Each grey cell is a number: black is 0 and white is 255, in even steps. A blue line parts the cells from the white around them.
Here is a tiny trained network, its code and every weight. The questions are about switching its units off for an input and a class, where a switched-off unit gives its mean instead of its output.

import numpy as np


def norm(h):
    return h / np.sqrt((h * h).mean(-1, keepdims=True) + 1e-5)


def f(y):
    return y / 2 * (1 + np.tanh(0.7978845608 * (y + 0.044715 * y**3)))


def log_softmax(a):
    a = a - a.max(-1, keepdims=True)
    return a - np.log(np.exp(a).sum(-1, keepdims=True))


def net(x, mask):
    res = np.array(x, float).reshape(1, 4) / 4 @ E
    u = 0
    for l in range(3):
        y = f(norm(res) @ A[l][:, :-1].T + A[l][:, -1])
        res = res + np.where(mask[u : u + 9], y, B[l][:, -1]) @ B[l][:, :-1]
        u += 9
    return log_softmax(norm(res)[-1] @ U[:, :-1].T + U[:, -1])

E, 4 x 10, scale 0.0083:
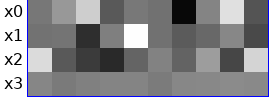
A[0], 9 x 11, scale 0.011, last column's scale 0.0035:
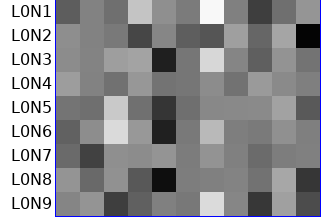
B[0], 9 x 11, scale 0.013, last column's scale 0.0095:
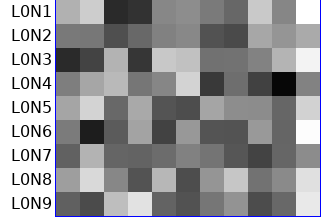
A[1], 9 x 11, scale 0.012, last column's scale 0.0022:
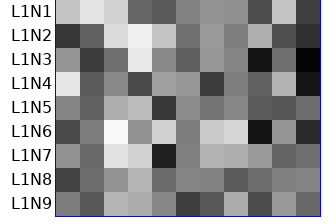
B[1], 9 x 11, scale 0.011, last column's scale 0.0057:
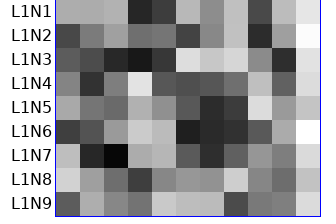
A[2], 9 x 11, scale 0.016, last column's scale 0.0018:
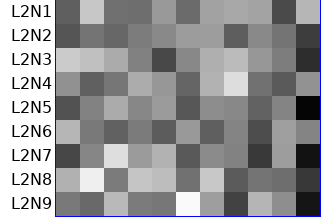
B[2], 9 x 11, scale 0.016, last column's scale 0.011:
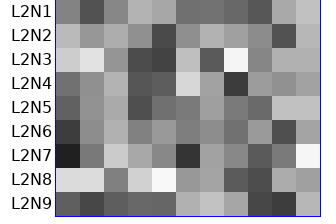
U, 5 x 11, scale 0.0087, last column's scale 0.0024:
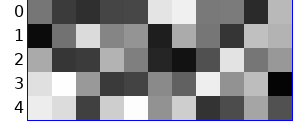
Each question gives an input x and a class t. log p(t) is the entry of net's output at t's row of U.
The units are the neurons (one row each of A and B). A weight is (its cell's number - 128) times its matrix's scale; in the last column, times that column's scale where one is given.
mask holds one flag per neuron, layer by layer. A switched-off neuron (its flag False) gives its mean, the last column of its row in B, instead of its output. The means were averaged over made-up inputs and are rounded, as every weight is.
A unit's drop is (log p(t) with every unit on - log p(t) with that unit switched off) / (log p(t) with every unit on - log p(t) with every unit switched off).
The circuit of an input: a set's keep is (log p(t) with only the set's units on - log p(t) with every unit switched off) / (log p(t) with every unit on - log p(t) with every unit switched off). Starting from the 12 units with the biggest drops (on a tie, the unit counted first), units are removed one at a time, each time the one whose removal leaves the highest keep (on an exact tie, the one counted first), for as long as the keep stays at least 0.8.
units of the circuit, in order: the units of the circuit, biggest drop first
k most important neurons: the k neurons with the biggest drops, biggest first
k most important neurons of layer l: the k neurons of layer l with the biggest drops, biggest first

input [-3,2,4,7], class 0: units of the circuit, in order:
[L1N3 L0N9]
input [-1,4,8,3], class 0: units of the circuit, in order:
[L0N1 L1N3]
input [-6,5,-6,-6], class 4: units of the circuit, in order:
[L0N1]
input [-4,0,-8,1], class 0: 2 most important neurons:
[L0N8 L0N5]
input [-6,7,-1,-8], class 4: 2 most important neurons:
[L0N1 L0N6]
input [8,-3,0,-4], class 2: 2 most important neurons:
[L0N1 L1N7]
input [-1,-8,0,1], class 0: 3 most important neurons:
[L0N6 L0N3 L0N9]
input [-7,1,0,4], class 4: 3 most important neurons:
[L0N1 L0N6 L1N3]
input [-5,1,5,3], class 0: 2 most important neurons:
[L1N3 L0N9]
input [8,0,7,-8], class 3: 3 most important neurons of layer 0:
[L0N6 L0N3 L0N8]
